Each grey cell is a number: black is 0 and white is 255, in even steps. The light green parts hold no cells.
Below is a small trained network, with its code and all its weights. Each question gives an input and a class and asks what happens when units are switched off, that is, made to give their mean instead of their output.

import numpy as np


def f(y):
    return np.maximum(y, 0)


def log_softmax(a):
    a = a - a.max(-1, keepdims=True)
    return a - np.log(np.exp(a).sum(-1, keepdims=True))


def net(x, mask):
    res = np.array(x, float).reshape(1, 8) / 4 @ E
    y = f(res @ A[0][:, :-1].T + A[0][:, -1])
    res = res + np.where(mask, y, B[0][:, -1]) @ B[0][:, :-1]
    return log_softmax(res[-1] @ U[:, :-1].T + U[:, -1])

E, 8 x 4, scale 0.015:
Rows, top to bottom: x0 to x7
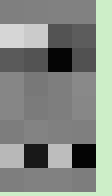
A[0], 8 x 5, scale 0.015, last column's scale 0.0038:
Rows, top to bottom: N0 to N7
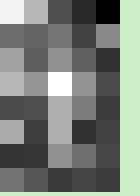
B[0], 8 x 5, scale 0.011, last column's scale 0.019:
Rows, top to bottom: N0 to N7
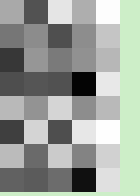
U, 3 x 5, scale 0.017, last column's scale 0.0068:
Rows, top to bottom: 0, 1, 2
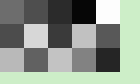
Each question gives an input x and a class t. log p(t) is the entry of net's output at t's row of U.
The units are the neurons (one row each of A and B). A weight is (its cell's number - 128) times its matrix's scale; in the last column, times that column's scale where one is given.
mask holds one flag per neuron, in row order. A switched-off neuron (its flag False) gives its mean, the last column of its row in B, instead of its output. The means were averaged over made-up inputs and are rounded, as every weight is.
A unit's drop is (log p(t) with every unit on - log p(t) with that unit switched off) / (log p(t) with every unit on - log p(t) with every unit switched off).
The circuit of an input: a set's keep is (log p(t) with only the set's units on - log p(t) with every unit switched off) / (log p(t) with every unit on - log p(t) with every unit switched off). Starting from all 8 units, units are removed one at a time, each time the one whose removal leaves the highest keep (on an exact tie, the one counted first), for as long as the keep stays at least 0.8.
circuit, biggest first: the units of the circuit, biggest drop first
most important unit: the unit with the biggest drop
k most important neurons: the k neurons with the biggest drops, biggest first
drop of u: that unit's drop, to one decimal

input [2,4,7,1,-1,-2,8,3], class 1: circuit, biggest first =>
(N5)
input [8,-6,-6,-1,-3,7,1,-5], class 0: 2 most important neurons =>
(N3, N0)
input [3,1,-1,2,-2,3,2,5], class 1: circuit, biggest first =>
(N7, N6)
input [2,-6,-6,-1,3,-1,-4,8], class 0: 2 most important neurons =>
(N3, N0)
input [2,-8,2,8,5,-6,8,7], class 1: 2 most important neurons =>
(N5, N0)
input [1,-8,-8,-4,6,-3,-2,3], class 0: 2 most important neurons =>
(N3, N0)
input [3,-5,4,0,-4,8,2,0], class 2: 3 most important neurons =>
(N6, N3, N4)
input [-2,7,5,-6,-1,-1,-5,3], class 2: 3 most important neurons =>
(N0, N5, N3)
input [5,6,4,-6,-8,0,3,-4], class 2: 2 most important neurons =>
(N0, N3)
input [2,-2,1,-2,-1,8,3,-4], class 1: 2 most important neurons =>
(N0, N3)
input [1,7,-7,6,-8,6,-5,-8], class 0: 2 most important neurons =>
(N3, N5)
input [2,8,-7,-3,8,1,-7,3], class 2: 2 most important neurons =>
(N5, N7)
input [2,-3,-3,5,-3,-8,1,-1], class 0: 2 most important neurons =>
(N0, N3)
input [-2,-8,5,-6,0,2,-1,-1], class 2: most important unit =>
N6
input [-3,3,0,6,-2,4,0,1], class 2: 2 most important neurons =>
(N5, N3)
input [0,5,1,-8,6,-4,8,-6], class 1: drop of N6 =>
0.0
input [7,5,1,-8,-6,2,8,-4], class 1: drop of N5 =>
1.0
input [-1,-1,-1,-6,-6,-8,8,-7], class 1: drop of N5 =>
1.1
